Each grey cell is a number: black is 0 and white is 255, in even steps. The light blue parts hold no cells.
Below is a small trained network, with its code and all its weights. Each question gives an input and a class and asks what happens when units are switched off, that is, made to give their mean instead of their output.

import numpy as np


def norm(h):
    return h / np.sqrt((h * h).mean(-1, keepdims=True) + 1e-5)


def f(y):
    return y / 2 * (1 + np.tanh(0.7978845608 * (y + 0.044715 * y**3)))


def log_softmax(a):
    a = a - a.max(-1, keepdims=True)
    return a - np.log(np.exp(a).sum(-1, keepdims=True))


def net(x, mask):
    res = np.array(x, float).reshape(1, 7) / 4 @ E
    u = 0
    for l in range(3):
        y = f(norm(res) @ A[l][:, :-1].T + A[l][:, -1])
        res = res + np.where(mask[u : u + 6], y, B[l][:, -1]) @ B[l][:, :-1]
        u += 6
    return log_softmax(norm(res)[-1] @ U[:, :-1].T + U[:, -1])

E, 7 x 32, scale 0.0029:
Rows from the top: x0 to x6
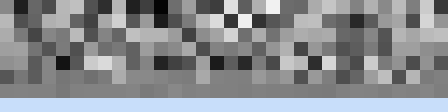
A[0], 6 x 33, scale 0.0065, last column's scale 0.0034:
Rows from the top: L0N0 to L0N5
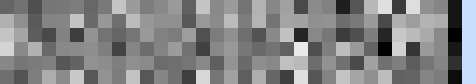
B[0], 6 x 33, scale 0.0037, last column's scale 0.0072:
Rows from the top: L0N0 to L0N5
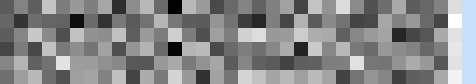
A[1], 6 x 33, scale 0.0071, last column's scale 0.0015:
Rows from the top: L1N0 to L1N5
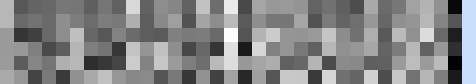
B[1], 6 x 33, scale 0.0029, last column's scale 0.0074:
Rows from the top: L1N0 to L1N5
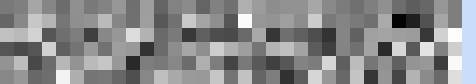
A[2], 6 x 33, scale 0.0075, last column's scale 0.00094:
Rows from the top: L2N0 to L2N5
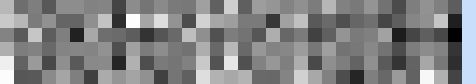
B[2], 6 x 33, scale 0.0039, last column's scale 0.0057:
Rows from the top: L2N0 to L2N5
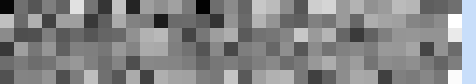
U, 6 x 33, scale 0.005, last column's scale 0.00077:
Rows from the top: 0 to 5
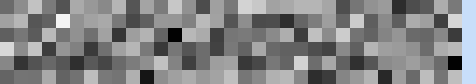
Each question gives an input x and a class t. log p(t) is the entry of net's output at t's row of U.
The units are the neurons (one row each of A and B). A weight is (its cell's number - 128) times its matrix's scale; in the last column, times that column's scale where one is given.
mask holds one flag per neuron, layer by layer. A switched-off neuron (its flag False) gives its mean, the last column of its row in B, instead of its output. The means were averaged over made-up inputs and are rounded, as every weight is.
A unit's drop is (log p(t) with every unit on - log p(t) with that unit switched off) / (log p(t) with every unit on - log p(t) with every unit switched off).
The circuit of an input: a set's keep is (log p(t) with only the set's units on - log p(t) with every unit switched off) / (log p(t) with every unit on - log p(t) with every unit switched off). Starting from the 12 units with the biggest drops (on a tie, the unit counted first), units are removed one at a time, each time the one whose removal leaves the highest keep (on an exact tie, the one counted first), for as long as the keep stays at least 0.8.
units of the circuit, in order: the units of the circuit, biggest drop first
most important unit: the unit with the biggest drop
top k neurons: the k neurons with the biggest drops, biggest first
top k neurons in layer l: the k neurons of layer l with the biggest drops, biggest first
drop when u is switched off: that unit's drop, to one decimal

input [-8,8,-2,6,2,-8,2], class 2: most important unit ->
L0N3
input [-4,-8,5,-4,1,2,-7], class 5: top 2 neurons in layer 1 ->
(L1N3; L1N2)
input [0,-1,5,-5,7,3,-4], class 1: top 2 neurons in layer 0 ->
(L0N4; L0N2)
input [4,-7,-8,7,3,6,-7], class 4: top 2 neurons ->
(L2N2; L0N5)
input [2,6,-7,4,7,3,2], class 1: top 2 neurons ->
(L0N1; L1N5)
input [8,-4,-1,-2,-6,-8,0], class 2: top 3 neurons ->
(L0N3; L2N1; L0N4)
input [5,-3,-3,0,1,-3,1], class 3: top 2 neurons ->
(L1N2; L0N0)
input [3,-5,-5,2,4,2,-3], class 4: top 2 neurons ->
(L2N2; L1N4)
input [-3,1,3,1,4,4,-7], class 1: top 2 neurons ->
(L0N4; L0N3)
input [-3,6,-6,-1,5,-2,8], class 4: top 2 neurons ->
(L2N2; L1N3)
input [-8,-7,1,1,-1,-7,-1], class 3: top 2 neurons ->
(L2N1; L0N0)
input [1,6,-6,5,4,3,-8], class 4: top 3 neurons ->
(L2N2; L0N5; L1N3)
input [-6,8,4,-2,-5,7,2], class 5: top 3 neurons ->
(L2N5; L0N3; L1N2)
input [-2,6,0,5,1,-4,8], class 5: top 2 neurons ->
(L2N5; L0N5)
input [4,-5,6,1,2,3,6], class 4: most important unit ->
L0N1
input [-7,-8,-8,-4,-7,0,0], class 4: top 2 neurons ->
(L2N2; L1N2)
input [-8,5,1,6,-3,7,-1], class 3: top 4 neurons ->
(L2N1; L0N3; L0N5; L1N5)
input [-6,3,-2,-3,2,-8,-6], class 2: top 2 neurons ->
(L0N3; L1N2)
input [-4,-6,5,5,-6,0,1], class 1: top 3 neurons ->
(L1N4; L0N5; L1N2)
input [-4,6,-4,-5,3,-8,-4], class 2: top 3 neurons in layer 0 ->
(L0N3; L0N2; L0N1)
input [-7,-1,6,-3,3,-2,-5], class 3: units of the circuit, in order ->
(L2N1)
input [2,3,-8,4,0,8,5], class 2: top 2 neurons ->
(L0N0; L0N1)
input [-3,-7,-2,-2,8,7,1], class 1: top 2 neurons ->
(L1N5; L0N4)
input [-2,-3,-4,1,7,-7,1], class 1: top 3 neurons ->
(L0N4; L0N0; L1N5)
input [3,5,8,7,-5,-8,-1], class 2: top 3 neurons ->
(L0N3; L0N5; L2N2)
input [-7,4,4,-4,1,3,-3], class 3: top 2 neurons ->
(L2N1; L0N2)
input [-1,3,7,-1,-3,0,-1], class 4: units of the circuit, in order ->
(L0N1)
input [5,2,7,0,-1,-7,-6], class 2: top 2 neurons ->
(L0N3; L2N2)
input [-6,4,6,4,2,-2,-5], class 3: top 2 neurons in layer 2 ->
(L2N1; L2N2)
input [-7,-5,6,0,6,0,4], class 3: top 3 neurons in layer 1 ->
(L1N4; L1N3; L1N1)
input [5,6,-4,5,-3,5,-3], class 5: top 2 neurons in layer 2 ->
(L2N5; L2N1)
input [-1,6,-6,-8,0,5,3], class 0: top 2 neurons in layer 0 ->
(L0N5; L0N1)
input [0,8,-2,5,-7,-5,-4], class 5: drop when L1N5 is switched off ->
0.5
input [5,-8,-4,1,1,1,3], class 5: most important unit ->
L1N3
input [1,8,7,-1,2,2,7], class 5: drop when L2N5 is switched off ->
1.4
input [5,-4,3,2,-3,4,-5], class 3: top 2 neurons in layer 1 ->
(L1N2; L1N5)
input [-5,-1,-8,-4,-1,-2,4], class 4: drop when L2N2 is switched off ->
0.9
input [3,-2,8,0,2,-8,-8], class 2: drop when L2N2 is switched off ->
0.1
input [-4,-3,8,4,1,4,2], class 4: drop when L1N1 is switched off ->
0.0
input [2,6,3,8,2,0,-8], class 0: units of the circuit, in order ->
(L0N2)
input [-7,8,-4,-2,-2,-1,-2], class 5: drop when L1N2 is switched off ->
0.6
